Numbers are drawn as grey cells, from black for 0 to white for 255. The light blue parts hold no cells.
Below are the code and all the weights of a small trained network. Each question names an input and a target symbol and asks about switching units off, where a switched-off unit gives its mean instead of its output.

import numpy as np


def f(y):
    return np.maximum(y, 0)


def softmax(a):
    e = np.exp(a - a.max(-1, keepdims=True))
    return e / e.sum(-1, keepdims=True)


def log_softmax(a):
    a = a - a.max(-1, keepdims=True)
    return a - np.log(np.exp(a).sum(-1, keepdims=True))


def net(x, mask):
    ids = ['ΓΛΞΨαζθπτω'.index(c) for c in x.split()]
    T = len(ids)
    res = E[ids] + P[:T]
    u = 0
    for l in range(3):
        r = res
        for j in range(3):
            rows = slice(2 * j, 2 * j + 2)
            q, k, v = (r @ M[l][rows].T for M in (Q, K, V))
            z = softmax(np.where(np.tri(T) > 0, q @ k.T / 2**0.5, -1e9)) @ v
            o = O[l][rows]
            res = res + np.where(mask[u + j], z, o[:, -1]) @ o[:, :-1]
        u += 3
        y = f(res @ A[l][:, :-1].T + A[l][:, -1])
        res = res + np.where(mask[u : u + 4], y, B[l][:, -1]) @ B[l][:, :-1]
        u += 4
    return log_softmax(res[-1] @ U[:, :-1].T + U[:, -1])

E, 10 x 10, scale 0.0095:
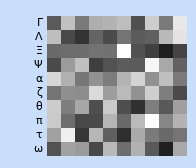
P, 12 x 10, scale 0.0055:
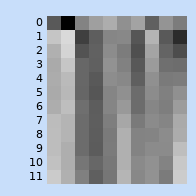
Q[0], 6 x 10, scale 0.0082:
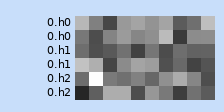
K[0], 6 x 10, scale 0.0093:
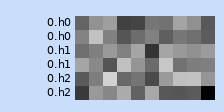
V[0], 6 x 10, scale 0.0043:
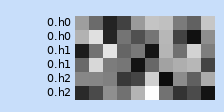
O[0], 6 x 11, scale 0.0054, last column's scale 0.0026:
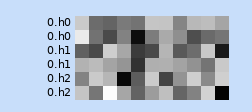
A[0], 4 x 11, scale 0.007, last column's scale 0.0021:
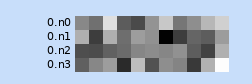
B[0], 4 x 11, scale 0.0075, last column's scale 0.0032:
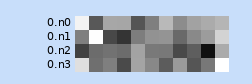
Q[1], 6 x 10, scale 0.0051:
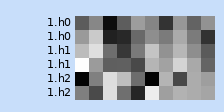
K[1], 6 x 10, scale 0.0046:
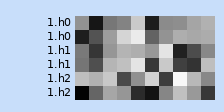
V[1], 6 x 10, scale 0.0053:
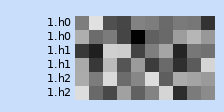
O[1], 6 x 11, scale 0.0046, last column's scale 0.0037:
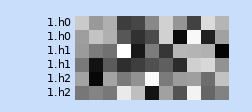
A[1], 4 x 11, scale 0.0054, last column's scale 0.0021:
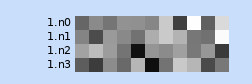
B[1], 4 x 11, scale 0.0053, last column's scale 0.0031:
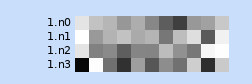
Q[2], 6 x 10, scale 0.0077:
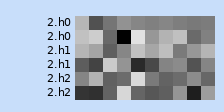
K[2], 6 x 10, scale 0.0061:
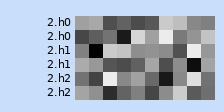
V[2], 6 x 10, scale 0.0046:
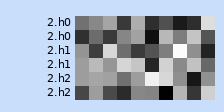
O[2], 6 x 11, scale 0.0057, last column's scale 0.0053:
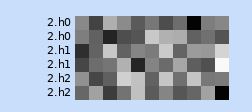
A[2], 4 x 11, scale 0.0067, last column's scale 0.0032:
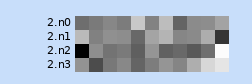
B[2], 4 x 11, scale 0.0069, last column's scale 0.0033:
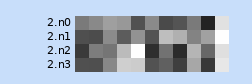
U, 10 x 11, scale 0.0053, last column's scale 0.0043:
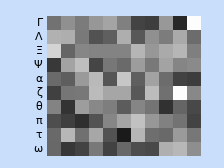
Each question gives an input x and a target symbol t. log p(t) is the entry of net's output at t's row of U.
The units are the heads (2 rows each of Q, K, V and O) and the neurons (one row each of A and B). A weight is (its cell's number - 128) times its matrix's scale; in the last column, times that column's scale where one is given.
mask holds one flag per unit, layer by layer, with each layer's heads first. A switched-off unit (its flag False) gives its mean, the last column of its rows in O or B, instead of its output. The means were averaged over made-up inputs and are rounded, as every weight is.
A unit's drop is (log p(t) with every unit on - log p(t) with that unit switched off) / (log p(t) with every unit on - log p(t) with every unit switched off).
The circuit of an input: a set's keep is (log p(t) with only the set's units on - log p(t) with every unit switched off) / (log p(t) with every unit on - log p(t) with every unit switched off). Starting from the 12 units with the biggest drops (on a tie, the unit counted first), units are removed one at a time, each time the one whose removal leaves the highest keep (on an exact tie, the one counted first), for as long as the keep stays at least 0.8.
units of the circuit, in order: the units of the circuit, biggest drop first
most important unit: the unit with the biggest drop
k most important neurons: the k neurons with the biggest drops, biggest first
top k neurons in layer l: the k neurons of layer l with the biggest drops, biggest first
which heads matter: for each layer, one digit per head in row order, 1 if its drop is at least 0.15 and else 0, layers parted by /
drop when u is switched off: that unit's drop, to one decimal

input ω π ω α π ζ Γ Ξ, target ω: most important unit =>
1.h1
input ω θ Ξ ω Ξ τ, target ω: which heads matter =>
111 / 010 / 000
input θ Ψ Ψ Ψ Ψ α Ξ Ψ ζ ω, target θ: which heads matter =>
010 / 010 / 100
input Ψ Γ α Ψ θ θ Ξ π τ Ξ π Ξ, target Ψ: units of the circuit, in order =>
[2.h1 0.h2 0.n1 1.h1]
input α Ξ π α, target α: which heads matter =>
001 / 001 / 011
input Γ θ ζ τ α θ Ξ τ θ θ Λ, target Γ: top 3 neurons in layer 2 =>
[2.n0 2.n3 2.n1]
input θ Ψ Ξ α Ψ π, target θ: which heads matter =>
010 / 110 / 100
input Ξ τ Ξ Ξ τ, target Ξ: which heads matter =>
111 / 100 / 011
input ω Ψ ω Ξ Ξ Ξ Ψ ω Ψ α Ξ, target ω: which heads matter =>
011 / 010 / 000
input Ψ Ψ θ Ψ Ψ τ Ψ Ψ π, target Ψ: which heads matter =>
010 / 100 / 010
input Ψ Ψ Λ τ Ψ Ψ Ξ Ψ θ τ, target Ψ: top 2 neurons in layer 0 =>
[0.n0 0.n3]
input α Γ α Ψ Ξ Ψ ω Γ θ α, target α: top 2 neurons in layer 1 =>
[1.n0 1.n1]
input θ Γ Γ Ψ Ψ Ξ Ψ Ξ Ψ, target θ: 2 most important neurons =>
[0.n1 0.n3]
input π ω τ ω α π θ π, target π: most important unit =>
2.h0
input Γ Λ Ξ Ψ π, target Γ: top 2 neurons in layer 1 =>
[1.n3 1.n2]
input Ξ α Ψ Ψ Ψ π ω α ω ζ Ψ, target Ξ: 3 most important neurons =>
[0.n0 1.n2 1.n1]
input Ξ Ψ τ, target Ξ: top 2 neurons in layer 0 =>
[0.n1 0.n0]
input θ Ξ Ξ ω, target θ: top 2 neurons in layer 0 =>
[0.n1 0.n3]
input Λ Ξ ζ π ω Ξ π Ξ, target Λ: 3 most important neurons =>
[0.n1 1.n0 2.n2]
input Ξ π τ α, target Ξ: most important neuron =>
[0.n1]
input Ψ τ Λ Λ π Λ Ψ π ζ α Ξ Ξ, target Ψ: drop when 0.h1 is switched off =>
0.7
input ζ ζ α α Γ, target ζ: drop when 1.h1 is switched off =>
0.2
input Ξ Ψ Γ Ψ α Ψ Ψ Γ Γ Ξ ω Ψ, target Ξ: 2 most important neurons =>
[0.n0 1.n2]
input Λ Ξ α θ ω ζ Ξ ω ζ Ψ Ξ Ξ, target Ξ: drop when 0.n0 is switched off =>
0.5
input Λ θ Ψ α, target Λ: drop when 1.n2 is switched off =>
0.0
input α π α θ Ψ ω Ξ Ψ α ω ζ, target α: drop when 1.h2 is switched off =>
0.4
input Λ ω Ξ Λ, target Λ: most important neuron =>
[1.n0]
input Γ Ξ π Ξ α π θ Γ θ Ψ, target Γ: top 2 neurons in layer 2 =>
[2.n0 2.n1]
